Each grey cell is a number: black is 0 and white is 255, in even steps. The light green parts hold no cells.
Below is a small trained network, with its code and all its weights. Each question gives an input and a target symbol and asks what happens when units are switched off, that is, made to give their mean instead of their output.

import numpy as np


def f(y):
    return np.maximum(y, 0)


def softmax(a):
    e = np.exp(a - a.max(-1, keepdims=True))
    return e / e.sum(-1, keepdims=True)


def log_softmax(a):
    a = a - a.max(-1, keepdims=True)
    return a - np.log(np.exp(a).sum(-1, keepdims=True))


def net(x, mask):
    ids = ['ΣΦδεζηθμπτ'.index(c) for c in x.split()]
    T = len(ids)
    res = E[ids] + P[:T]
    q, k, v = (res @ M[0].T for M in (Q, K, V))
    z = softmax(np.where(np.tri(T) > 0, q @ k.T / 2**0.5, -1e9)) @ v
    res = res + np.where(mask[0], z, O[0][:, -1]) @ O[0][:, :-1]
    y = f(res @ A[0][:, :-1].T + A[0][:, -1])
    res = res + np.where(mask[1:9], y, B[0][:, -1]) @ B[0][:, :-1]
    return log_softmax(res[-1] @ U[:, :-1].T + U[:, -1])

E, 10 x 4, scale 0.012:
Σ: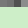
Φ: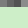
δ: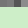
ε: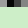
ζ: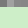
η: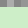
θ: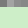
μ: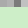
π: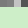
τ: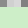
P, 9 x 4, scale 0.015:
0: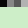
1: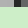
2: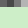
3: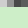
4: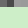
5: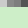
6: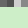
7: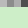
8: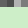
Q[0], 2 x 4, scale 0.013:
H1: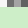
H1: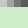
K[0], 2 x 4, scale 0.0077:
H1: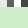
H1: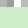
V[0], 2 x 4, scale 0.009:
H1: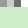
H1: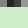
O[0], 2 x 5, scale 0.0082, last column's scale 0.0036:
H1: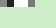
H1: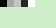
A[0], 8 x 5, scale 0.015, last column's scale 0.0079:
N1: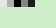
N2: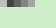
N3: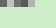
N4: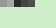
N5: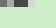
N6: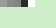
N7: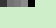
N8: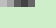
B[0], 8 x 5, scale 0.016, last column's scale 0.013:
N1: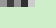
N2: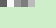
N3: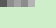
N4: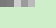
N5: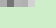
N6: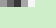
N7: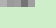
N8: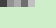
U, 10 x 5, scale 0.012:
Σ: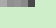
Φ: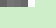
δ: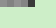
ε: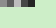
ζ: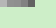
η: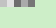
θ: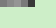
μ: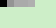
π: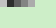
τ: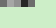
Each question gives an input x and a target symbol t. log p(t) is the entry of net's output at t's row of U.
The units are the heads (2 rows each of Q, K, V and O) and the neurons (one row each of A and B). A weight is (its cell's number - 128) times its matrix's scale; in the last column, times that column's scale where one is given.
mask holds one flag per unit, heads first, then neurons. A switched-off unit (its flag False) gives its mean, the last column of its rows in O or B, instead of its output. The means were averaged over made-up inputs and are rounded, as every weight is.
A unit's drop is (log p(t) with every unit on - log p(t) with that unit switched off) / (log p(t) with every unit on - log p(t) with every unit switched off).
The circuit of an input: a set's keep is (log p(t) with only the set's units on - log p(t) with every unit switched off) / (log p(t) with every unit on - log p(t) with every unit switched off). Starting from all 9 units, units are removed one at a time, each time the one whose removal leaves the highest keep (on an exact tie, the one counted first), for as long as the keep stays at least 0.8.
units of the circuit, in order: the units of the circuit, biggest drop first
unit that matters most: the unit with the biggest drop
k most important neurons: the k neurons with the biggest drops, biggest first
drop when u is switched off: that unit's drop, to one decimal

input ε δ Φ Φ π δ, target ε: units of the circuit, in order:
[N1, H1, N4]
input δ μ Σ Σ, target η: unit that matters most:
H1
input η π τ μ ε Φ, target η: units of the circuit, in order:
[N2, H1]
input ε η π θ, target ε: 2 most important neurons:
[N1, N8]
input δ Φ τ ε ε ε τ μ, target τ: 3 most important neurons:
[N1, N2, N5]
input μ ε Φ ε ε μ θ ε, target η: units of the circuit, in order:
[N2, N1]
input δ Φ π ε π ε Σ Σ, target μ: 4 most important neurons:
[N8, N3, N4, N7]
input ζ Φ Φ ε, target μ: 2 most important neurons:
[N8, N4]
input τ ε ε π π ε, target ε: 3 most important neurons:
[N1, N4, N5]
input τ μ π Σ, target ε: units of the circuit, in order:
[N1, N4]
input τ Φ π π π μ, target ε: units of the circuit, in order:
[N1, H1]
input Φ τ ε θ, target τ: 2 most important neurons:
[N1, N2]
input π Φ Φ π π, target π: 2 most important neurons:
[N2, N8]
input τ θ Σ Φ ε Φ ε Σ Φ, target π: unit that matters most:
N2
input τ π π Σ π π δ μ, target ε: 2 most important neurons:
[N1, N8]
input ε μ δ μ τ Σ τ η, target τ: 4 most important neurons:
[N1, N2, N5, N8]
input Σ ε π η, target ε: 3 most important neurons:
[N1, N8, N4]
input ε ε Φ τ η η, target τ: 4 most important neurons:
[N1, N2, N5, N6]
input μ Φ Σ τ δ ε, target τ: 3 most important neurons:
[N2, N1, N5]
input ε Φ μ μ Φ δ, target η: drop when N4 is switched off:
0.1
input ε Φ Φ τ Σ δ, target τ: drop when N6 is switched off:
0.1
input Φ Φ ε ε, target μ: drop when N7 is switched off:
0.0
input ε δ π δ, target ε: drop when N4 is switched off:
0.1
